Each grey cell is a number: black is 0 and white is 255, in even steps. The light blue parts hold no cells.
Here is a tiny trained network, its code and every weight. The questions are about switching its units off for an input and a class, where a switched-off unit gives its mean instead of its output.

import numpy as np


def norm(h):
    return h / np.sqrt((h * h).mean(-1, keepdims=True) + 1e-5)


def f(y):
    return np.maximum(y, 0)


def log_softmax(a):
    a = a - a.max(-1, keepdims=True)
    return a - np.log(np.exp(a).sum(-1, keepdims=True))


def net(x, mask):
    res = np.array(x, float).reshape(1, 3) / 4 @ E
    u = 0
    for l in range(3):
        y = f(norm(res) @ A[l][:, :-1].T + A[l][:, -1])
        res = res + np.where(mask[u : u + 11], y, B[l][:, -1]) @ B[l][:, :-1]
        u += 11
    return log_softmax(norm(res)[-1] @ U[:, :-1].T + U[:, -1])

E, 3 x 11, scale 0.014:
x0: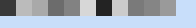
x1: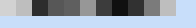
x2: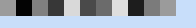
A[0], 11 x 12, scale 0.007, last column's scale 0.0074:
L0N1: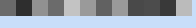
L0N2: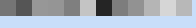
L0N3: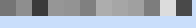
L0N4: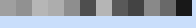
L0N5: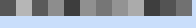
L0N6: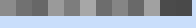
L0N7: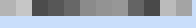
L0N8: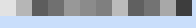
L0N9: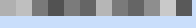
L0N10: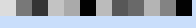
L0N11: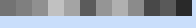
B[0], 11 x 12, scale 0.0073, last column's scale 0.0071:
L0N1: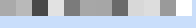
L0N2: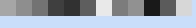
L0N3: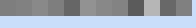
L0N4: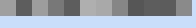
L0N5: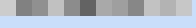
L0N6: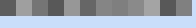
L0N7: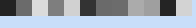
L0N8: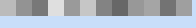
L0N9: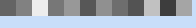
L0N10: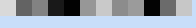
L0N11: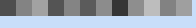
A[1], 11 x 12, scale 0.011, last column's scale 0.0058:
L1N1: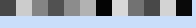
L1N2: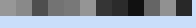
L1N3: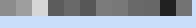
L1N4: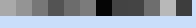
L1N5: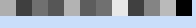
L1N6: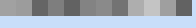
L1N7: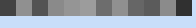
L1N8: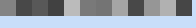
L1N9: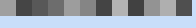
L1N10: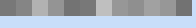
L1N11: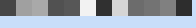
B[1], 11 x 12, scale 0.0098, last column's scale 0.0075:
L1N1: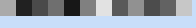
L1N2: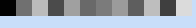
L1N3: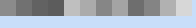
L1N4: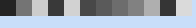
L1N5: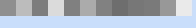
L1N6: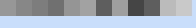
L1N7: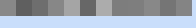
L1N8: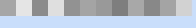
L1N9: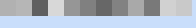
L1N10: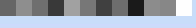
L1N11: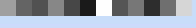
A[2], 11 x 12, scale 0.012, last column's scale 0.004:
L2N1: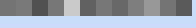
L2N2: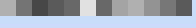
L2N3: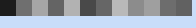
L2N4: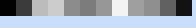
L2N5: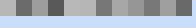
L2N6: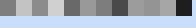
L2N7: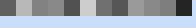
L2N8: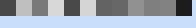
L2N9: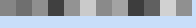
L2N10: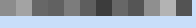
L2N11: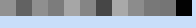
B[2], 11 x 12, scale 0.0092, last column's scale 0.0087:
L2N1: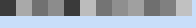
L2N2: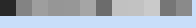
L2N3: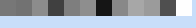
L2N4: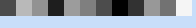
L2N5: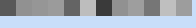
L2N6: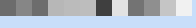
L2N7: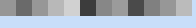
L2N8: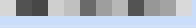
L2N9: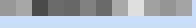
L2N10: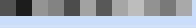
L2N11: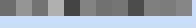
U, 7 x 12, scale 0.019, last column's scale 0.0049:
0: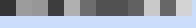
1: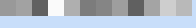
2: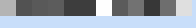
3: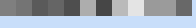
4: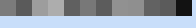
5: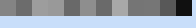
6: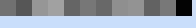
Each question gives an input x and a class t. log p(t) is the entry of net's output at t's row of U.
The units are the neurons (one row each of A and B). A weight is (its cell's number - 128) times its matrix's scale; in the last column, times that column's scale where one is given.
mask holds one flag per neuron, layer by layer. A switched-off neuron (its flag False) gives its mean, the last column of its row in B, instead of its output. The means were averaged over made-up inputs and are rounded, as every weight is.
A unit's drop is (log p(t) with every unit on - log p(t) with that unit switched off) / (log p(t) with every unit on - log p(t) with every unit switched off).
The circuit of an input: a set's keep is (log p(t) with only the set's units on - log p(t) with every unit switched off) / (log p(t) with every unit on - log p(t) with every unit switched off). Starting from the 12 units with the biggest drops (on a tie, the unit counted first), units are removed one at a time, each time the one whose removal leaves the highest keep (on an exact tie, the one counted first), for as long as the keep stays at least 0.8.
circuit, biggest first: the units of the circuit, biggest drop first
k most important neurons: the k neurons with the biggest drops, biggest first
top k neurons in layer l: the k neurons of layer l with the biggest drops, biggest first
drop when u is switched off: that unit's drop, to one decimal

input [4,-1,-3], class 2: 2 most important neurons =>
L0N1, L1N11
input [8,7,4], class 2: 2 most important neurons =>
L1N1, L1N11
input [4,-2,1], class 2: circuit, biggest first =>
L1N11
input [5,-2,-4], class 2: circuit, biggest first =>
L0N1, L1N11
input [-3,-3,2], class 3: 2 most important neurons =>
L1N11, L0N7
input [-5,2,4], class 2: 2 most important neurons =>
L0N10, L2N6
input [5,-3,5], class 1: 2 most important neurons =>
L1N5, L0N1
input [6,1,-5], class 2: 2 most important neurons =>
L1N11, L0N1
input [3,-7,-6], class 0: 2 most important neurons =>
L2N4, L0N1
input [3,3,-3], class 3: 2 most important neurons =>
L1N3, L0N1
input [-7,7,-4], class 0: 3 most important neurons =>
L1N2, L0N2, L1N11
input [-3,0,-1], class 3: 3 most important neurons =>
L1N11, L1N3, L2N2
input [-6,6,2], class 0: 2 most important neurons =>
L1N2, L0N2
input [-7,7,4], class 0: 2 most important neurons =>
L1N2, L1N4
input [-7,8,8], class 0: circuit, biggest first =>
L1N2
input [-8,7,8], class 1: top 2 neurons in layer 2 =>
L2N4, L2N3
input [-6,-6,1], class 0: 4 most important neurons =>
L1N11, L1N1, L0N2, L2N4
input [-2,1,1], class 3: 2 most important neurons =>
L1N3, L1N11
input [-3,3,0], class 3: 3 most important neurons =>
L1N3, L1N11, L0N10
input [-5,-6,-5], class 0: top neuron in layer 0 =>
L0N1
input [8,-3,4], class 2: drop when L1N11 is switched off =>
0.1
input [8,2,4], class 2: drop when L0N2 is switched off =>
0.0
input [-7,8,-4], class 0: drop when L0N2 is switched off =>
0.1
